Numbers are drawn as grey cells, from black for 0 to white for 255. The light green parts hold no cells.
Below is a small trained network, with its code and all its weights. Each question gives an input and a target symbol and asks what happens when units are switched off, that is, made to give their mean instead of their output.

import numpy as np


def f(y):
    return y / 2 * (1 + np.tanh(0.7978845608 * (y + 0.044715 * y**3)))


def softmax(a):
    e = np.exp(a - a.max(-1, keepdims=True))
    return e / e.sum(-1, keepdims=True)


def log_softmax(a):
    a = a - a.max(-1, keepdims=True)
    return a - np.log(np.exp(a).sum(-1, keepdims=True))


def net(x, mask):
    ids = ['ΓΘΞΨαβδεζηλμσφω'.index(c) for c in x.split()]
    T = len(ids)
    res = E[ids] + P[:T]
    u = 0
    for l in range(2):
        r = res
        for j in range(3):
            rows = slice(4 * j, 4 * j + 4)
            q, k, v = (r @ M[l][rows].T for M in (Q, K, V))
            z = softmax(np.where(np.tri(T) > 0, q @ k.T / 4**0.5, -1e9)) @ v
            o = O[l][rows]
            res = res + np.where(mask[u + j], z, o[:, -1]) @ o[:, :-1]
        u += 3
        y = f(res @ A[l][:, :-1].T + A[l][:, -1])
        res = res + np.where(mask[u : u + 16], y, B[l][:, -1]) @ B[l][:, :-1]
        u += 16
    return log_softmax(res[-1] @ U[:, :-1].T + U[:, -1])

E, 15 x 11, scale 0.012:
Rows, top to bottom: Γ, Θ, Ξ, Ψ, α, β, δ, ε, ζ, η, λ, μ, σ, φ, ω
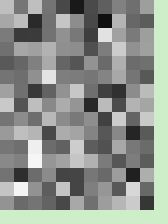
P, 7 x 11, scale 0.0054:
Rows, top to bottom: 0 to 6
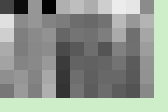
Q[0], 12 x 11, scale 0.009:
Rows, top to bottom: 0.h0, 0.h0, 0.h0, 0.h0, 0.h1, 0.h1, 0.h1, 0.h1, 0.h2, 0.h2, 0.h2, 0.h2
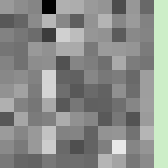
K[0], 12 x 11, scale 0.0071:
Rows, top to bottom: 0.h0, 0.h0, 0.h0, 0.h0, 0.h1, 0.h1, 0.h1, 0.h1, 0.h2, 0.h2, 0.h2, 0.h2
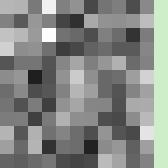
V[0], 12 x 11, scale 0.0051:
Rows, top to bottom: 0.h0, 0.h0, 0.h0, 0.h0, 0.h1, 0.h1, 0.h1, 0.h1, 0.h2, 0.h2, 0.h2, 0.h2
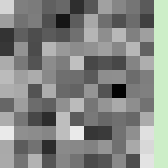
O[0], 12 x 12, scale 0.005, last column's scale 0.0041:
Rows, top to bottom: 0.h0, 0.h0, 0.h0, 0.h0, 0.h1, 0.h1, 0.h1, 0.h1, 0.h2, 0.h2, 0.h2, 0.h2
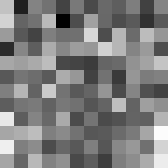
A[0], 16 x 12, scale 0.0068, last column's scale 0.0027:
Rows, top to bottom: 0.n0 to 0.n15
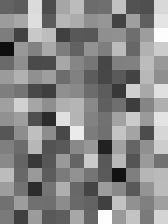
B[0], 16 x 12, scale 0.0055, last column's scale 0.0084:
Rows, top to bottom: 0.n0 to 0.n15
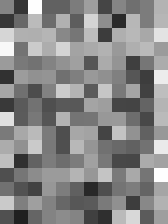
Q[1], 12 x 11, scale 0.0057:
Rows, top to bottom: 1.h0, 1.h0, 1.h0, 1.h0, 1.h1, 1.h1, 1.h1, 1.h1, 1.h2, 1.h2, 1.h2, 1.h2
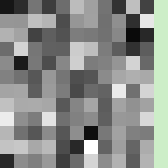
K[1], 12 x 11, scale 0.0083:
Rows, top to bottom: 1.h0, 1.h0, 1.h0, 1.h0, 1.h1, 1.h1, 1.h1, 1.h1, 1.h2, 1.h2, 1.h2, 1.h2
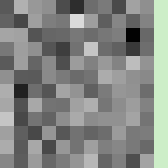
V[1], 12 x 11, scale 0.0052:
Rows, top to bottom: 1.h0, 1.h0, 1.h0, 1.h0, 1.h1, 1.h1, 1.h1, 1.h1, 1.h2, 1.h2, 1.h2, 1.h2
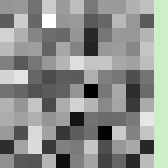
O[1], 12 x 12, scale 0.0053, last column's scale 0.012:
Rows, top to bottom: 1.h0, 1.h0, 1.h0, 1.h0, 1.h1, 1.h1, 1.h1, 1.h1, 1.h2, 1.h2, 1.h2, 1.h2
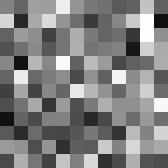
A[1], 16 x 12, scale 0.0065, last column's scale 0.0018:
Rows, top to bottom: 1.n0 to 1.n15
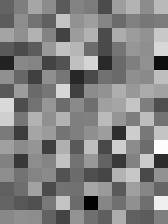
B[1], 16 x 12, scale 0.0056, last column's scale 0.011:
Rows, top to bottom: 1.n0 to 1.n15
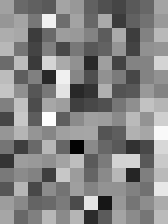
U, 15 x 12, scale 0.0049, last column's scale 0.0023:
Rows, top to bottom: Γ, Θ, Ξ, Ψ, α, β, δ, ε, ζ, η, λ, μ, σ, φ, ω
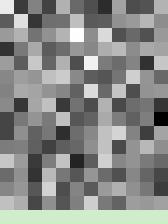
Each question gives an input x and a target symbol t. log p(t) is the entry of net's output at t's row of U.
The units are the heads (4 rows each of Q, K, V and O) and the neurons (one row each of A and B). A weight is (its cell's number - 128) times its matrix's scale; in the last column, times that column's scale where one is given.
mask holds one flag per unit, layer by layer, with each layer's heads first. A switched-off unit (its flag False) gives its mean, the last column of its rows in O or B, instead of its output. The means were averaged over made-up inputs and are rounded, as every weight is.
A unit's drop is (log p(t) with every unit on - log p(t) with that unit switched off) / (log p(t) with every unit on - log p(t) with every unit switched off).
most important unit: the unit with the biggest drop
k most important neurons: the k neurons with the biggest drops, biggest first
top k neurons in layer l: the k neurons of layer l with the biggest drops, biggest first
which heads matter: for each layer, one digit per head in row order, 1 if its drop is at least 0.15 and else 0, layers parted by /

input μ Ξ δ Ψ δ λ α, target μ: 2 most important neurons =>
0.n0, 0.n1
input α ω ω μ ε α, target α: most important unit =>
0.h2
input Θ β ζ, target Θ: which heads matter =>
000 / 110
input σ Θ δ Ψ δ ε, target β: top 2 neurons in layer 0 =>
0.n2, 0.n12
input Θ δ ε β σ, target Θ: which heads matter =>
000 / 110
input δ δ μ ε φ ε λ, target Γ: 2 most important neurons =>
1.n0, 1.n12
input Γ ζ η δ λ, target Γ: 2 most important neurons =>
1.n0, 0.n2
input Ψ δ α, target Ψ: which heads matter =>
100 / 111
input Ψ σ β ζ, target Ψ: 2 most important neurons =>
1.n11, 0.n3
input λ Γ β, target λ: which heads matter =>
010 / 011
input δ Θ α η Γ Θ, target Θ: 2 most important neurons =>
0.n2, 0.n14
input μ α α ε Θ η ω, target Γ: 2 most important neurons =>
0.n12, 1.n8
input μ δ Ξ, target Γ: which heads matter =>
000 / 001
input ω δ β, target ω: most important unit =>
1.h2
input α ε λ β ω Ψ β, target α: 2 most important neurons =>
0.n11, 0.n3
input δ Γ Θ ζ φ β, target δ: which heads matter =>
000 / 001
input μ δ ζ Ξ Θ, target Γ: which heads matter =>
000 / 100
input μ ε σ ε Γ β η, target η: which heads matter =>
000 / 110
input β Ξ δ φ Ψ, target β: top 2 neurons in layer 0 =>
0.n3, 0.n15
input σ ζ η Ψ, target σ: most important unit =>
1.h2
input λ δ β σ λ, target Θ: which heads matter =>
000 / 001
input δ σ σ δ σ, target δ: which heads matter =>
000 / 001
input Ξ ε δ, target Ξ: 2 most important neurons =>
0.n6, 0.n12
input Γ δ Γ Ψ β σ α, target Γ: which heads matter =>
100 / 010
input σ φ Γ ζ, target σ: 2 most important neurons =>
1.n4, 0.n11
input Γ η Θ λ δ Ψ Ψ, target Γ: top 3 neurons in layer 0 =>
0.n2, 0.n12, 0.n1
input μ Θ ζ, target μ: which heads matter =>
000 / 101
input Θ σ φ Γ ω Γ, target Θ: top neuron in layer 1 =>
1.n4
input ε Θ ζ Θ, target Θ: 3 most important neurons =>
0.n2, 0.n7, 0.n3
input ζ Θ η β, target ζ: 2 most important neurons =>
0.n3, 0.n11
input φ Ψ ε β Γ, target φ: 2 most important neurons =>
0.n2, 1.n8
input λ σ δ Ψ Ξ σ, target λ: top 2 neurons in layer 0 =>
0.n0, 0.n9
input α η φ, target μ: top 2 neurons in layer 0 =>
0.n1, 0.n10
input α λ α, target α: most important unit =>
0.n3
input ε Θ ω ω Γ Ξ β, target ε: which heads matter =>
000 / 011
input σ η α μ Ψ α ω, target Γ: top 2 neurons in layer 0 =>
0.n15, 0.n12
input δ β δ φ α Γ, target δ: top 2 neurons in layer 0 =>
0.n2, 0.n6
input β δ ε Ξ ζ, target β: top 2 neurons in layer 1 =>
1.n11, 1.n9
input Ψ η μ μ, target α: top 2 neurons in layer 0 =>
0.n1, 0.n0
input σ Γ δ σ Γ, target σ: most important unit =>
1.h2
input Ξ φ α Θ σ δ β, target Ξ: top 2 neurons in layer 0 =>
0.n15, 0.n11
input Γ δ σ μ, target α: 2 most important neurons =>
0.n1, 1.n4
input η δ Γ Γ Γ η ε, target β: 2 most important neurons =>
0.n12, 0.n2
